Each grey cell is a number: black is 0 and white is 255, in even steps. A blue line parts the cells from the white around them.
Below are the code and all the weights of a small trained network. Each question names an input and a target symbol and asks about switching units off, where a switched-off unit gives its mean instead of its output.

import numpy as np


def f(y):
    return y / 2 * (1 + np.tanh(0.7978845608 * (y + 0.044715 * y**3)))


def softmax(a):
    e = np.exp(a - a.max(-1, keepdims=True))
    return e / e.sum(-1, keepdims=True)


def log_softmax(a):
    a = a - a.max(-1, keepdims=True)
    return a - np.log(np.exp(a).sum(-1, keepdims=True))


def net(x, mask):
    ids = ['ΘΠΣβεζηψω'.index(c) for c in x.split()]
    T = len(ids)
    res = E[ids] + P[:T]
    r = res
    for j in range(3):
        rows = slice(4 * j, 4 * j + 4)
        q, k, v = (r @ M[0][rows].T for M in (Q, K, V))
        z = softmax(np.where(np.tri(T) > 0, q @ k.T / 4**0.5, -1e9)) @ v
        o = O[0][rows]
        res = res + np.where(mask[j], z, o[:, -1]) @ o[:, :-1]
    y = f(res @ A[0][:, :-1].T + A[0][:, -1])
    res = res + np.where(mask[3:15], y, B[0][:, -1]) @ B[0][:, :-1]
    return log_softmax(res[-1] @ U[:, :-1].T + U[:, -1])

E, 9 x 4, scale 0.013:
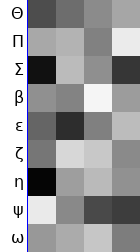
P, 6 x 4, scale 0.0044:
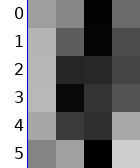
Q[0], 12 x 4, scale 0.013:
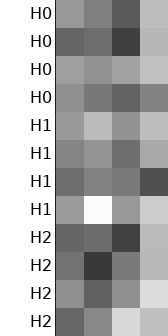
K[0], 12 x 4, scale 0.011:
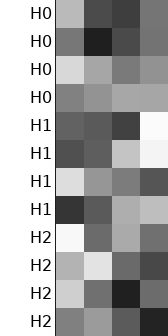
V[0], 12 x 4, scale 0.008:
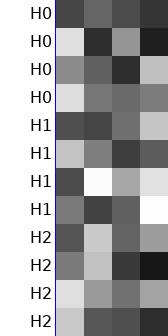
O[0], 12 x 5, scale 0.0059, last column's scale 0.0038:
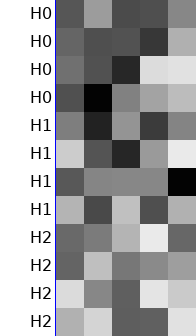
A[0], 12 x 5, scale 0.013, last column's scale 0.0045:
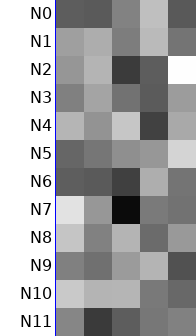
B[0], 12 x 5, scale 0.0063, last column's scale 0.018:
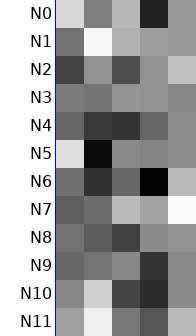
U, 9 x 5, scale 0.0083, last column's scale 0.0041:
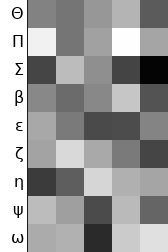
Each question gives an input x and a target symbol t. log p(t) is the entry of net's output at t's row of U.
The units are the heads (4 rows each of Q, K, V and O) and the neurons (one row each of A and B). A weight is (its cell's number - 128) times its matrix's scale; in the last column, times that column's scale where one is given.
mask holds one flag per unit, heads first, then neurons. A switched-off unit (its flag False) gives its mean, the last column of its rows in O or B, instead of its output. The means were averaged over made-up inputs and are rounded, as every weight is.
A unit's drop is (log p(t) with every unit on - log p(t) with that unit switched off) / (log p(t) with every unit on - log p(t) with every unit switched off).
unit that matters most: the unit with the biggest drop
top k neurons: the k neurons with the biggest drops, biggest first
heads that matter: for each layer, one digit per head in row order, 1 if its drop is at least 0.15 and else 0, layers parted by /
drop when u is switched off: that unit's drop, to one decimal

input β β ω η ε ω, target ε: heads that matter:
110
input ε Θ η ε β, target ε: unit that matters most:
N7
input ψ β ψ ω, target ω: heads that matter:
011
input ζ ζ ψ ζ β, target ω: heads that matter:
001
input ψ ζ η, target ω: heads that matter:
110
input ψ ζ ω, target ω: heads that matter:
010
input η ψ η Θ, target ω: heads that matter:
011
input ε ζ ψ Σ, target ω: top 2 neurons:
(N6, N2)
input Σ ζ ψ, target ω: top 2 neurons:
(N2, N6)
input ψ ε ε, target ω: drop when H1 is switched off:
0.5
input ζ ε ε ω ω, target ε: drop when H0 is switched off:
0.4
